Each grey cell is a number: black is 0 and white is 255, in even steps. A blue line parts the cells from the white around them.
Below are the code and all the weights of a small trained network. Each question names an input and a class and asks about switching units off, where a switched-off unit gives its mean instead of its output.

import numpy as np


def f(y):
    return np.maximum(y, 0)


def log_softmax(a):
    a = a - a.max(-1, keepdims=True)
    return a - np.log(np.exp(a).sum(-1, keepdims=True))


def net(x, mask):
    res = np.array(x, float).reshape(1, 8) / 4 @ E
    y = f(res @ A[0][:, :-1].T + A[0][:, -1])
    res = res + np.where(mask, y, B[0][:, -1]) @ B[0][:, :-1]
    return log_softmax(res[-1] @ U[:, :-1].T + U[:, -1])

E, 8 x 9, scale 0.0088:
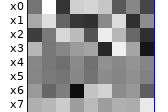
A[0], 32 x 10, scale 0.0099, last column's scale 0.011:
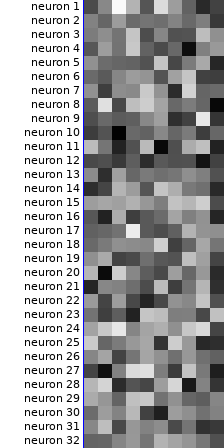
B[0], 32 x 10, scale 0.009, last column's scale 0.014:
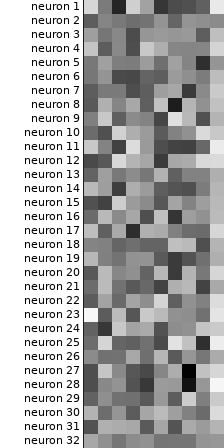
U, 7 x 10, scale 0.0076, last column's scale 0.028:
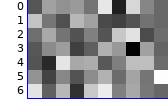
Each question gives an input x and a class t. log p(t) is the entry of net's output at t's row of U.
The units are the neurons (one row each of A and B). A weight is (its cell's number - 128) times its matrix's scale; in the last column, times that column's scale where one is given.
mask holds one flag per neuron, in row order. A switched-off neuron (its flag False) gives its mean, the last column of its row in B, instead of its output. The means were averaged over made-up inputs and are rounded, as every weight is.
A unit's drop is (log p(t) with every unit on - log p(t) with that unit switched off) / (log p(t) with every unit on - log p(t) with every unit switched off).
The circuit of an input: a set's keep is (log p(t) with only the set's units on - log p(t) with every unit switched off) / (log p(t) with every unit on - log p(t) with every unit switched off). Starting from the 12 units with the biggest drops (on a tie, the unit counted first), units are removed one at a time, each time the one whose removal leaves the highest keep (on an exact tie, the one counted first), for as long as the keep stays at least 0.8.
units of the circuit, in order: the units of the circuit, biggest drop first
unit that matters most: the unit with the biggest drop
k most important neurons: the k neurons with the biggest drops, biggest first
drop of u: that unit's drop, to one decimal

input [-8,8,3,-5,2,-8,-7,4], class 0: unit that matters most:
neuron 22
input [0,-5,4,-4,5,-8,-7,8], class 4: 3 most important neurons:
[neuron 24; neuron 15; neuron 23]
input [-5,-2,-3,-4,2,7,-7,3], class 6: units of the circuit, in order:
[neuron 17; neuron 3]
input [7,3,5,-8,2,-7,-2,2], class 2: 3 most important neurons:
[neuron 21; neuron 18; neuron 9]
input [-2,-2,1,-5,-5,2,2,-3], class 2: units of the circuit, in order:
[neuron 9; neuron 21]
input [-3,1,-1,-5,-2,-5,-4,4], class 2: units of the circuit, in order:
[neuron 9; neuron 21]
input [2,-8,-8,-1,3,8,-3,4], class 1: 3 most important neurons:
[neuron 11; neuron 28; neuron 19]
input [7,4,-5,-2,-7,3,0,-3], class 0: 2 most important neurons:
[neuron 8; neuron 31]
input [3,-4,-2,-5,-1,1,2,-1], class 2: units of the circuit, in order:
[neuron 9; neuron 18]
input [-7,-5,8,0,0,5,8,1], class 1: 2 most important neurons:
[neuron 1; neuron 14]
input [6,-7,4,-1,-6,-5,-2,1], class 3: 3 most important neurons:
[neuron 27; neuron 7; neuron 20]
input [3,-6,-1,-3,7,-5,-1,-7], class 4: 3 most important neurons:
[neuron 10; neuron 12; neuron 28]
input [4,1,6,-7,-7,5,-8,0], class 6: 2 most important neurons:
[neuron 4; neuron 3]
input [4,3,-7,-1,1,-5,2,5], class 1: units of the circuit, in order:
[neuron 11]
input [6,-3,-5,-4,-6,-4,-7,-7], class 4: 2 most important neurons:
[neuron 12; neuron 10]
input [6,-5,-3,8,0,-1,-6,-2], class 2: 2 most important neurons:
[neuron 25; neuron 6]
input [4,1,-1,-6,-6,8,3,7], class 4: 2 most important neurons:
[neuron 24; neuron 25]
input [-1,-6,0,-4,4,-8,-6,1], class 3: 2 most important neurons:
[neuron 27; neuron 23]
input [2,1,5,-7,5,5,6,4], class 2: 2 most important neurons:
[neuron 21; neuron 18]
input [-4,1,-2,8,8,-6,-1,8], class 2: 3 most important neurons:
[neuron 25; neuron 12; neuron 10]
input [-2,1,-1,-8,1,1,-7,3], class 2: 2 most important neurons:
[neuron 9; neuron 21]
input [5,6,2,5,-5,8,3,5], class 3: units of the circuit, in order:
[neuron 28]
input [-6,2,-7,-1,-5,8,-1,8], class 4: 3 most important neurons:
[neuron 24; neuron 15; neuron 1]
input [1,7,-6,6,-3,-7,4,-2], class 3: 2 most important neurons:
[neuron 28; neuron 1]
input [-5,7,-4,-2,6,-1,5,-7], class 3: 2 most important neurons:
[neuron 28; neuron 24]
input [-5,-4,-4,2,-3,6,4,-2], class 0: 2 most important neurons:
[neuron 16; neuron 20]
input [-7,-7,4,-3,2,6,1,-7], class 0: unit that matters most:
neuron 16
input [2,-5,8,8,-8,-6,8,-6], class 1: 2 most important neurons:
[neuron 1; neuron 14]
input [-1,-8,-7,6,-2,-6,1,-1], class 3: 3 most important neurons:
[neuron 27; neuron 7; neuron 1]
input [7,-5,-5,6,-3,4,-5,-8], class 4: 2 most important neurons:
[neuron 12; neuron 10]
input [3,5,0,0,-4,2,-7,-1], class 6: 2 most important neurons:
[neuron 4; neuron 27]
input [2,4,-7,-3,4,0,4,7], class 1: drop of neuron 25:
0.0
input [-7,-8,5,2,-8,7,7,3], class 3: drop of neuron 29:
0.1
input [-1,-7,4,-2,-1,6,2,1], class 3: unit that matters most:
neuron 27
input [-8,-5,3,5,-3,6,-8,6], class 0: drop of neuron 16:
0.2
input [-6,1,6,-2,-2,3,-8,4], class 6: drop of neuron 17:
0.2
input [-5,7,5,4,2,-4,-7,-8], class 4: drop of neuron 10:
0.2
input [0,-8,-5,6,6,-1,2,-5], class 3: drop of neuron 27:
0.8
